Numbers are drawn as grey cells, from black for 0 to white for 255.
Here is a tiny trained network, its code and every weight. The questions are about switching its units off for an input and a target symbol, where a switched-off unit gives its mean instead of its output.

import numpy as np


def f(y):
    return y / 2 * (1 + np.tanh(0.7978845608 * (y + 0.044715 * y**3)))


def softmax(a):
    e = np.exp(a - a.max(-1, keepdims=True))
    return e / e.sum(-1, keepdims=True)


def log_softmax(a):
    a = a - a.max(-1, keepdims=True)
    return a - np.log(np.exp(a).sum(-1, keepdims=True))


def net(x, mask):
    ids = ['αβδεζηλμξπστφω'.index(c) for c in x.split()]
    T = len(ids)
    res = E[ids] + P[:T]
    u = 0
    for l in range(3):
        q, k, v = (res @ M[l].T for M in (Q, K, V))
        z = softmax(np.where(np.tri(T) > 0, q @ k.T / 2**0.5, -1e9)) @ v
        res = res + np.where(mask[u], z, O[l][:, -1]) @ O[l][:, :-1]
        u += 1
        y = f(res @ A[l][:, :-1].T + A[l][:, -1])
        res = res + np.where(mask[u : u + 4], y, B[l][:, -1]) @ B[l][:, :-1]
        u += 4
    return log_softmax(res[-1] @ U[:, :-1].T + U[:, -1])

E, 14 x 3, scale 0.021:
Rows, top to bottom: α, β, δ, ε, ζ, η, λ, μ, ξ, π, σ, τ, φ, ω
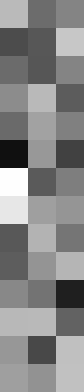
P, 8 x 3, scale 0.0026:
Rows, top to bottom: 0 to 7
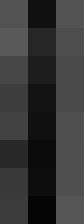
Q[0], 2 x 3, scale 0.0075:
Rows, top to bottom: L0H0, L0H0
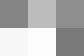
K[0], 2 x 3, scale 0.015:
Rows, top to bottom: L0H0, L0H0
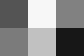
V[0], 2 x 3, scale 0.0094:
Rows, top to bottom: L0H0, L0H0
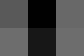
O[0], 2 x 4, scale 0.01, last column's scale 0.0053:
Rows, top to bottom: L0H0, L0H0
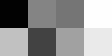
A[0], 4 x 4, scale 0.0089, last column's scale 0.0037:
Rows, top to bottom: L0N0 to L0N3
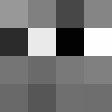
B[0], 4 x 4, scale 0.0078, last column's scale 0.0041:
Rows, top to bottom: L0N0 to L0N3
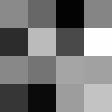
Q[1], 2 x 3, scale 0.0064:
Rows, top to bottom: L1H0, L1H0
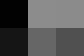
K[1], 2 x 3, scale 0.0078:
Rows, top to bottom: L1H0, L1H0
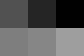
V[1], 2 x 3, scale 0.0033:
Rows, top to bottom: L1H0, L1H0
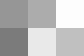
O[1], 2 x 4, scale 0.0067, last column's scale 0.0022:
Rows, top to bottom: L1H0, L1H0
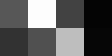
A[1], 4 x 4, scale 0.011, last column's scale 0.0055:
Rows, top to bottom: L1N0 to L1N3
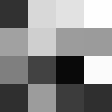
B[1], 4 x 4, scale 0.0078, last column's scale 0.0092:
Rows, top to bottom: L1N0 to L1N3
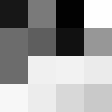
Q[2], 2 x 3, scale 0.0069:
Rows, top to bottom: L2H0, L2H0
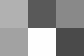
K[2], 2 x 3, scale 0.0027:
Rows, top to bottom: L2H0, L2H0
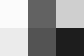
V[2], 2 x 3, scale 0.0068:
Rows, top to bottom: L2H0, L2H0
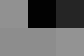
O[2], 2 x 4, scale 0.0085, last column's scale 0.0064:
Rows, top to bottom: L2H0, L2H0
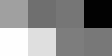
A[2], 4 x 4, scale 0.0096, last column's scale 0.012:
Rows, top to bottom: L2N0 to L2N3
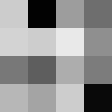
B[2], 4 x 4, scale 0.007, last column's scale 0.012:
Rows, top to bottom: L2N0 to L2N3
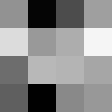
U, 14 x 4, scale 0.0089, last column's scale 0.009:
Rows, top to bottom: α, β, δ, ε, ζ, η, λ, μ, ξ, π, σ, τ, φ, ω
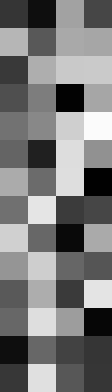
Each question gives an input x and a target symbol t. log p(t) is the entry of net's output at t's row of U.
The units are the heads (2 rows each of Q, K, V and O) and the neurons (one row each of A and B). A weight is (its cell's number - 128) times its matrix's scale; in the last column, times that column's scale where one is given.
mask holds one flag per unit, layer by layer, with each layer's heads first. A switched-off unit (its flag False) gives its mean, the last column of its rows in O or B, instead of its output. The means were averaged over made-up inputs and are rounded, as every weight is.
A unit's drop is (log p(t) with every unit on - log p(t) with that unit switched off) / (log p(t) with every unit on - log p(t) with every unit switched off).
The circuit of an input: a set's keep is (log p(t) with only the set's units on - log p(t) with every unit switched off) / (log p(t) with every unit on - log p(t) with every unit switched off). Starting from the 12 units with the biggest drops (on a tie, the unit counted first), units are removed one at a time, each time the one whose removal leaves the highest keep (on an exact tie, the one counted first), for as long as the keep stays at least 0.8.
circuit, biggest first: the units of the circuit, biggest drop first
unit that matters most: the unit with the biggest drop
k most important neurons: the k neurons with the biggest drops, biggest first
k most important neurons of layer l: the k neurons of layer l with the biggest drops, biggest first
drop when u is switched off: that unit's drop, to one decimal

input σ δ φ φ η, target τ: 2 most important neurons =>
[L1N3, L0N1]
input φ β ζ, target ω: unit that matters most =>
L1N0
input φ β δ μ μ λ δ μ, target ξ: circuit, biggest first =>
[L1N1, L1N2, L0H0]
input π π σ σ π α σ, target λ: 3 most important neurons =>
[L1N2, L1N3, L2N1]
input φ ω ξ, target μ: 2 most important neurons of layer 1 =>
[L1N3, L1N0]
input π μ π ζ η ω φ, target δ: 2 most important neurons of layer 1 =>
[L1N3, L1N2]
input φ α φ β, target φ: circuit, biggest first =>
[L1N0, L2N1]
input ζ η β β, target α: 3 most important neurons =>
[L1N0, L2N1, L0N3]
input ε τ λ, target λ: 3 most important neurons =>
[L1N2, L1N0, L0N0]
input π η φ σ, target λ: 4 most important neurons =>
[L1N3, L1N2, L2N1, L1N0]
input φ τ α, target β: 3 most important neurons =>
[L1N0, L0N1, L2N1]
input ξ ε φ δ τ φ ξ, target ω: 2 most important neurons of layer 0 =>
[L0N1, L0N0]
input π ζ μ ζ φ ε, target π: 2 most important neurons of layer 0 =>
[L0N0, L0N1]
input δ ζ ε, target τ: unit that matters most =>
L1N3
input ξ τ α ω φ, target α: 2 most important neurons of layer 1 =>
[L1N2, L1N3]
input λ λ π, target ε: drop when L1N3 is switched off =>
0.1
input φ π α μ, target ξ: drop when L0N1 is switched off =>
0.1
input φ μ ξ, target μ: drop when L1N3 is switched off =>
0.9
